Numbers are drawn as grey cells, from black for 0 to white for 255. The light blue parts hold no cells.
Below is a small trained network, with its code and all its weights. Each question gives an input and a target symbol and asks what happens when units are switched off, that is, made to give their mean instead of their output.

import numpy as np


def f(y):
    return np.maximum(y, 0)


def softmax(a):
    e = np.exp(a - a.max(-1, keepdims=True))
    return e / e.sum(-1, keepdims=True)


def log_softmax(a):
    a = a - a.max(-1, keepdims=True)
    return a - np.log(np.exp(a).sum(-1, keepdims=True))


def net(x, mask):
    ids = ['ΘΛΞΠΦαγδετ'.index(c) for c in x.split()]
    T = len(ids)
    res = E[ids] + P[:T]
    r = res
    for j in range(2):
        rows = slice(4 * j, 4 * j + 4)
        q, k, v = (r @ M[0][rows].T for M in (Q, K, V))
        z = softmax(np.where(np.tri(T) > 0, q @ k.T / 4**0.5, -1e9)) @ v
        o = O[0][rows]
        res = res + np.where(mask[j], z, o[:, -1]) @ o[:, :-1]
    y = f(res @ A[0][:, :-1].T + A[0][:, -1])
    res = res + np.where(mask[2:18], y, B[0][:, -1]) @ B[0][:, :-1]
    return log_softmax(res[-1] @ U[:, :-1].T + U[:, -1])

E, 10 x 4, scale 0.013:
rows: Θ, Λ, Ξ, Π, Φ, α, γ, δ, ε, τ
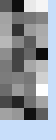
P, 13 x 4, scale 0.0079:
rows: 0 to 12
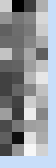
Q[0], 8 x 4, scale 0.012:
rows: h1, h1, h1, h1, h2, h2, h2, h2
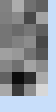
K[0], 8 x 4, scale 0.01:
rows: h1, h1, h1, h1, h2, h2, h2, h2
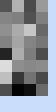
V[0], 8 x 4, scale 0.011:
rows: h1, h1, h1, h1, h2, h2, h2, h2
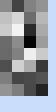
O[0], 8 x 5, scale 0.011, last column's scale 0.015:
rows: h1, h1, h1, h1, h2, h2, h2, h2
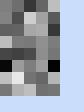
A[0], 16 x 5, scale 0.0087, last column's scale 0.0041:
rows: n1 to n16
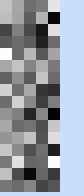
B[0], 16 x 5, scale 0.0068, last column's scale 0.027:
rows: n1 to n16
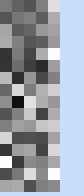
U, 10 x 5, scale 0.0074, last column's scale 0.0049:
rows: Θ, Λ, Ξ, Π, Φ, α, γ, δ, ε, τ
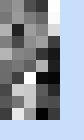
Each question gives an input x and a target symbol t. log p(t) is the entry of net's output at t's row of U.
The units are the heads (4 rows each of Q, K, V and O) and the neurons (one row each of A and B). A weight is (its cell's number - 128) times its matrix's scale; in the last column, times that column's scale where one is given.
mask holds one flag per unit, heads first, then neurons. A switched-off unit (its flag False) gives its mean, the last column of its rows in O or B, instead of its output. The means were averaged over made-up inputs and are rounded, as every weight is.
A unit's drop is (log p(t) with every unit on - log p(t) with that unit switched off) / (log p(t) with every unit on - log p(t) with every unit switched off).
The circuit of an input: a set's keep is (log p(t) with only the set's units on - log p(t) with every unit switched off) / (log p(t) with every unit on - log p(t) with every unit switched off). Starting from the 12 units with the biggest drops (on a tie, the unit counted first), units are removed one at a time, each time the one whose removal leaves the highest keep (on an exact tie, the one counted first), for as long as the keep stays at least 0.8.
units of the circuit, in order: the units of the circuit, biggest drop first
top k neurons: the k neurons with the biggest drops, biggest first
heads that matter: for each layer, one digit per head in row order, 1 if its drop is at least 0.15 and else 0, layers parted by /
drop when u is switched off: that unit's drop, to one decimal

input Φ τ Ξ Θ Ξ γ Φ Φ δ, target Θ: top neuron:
n6
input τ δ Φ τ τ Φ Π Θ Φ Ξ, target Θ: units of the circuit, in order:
h2; n15; n12; n5
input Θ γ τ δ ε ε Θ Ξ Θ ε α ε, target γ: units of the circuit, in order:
n15; h2; n10; h1
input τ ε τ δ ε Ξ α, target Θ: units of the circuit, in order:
h2; n15; n6; n12
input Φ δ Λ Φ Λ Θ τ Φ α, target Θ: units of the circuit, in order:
n15; h2; n12
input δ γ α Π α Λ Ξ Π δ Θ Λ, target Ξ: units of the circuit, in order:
h2; n8
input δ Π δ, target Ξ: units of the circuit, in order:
h1; h2
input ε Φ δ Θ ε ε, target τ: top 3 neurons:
n13; n10; n15
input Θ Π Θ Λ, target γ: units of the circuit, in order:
h2; n15; n10
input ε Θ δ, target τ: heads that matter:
11
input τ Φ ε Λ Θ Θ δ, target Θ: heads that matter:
01
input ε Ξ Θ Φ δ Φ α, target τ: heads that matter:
11
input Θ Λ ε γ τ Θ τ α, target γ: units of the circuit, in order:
h2; n15; n10; n5
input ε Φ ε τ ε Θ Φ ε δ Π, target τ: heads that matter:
00
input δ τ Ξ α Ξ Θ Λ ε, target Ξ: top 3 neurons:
n13; n8; n5
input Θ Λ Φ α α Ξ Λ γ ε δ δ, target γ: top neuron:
n5
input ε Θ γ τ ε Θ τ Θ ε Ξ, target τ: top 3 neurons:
n13; n8; n15
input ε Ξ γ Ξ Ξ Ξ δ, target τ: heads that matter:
01
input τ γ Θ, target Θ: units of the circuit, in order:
h2; n15; n6; n12
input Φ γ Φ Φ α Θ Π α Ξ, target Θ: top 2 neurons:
n15; n6
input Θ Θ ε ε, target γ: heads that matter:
01
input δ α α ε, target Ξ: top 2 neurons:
n13; n8
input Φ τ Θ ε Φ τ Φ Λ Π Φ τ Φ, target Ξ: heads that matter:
01
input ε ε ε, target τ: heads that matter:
11
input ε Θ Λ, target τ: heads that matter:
01
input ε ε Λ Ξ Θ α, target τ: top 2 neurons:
n13; n9
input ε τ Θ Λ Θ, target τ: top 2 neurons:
n13; n8
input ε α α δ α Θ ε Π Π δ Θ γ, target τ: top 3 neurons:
n13; n9; n3
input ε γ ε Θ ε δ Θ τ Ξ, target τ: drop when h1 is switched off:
0.2
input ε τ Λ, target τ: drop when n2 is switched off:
0.2
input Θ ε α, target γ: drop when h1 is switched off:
0.1
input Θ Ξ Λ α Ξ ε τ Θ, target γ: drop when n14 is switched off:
0.1
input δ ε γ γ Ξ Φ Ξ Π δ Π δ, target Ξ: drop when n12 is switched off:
-0.1
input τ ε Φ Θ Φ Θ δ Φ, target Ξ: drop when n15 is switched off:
0.0
